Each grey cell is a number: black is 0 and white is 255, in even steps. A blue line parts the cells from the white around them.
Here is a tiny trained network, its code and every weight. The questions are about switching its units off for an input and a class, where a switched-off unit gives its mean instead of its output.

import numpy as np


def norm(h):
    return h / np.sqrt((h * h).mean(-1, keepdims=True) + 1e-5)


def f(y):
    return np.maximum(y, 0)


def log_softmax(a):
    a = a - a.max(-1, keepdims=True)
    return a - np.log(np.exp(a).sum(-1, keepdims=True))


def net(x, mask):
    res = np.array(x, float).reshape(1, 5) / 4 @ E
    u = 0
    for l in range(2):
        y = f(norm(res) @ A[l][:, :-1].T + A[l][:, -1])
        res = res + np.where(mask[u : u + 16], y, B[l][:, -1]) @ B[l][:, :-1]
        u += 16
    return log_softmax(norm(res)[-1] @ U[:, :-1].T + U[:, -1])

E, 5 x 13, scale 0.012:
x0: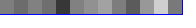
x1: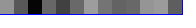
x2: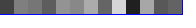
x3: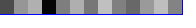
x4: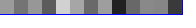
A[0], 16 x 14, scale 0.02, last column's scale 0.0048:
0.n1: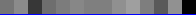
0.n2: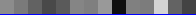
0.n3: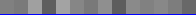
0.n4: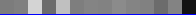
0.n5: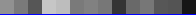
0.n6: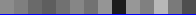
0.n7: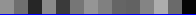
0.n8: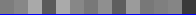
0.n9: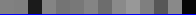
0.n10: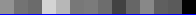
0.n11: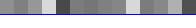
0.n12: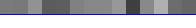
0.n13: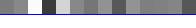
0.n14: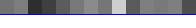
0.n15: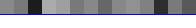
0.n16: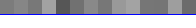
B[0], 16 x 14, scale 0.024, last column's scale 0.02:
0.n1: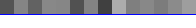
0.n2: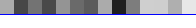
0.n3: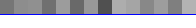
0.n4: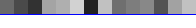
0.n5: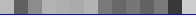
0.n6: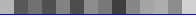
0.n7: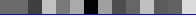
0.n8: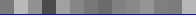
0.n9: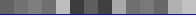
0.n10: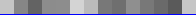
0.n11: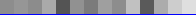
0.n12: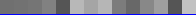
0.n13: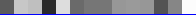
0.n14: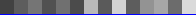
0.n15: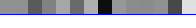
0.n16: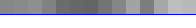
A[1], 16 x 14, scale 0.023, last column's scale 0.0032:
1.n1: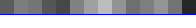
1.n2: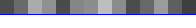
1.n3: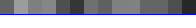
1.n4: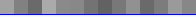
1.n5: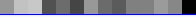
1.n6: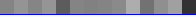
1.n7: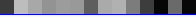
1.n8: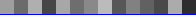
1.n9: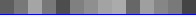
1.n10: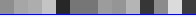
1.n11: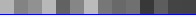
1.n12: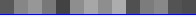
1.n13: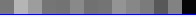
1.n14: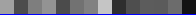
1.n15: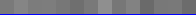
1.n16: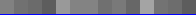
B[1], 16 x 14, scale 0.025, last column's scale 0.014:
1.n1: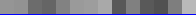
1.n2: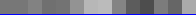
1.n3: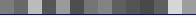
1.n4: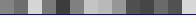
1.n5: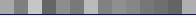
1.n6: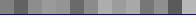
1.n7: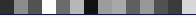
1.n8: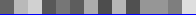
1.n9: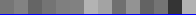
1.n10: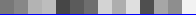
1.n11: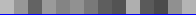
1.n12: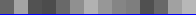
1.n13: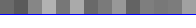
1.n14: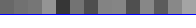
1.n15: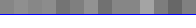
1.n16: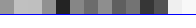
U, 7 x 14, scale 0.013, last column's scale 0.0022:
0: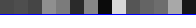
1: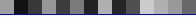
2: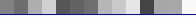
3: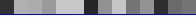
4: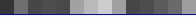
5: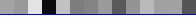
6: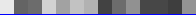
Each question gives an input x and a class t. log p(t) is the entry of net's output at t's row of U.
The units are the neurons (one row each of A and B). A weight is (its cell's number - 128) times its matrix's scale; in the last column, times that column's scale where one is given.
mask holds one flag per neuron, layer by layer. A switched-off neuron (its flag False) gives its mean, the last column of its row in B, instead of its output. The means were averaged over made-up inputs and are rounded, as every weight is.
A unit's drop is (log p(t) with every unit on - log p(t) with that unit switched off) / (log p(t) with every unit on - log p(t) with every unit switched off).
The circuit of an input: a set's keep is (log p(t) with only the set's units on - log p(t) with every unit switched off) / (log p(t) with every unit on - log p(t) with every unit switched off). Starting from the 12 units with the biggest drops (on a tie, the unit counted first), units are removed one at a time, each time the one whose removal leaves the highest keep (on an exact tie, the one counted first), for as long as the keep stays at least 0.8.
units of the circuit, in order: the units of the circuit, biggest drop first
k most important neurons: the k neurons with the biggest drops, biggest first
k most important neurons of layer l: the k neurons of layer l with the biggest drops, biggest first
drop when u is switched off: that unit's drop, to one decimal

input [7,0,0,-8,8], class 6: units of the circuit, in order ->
[0.n5]
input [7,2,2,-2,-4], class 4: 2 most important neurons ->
[0.n14, 0.n2]
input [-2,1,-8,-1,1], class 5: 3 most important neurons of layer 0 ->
[0.n6, 0.n2, 0.n7]
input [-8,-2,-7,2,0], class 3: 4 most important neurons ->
[0.n2, 0.n13, 1.n7, 0.n4]
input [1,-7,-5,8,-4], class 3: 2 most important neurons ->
[1.n7, 0.n2]
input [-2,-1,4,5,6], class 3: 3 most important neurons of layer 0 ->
[0.n13, 0.n4, 0.n6]
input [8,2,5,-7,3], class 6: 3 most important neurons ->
[0.n2, 0.n10, 0.n5]
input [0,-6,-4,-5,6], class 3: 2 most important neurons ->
[0.n13, 0.n2]
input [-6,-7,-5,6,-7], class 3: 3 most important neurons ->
[0.n13, 1.n7, 0.n4]
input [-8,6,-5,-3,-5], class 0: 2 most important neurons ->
[0.n15, 0.n9]
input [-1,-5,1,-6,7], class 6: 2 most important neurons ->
[0.n5, 0.n10]
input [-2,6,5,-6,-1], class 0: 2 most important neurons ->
[0.n9, 0.n14]
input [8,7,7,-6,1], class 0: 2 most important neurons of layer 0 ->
[0.n14, 0.n9]
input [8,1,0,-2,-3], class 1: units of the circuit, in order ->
[0.n7]
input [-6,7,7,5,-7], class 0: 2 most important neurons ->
[0.n9, 0.n1]
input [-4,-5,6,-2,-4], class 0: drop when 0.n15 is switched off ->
0.4
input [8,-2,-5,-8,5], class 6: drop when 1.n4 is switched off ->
0.1
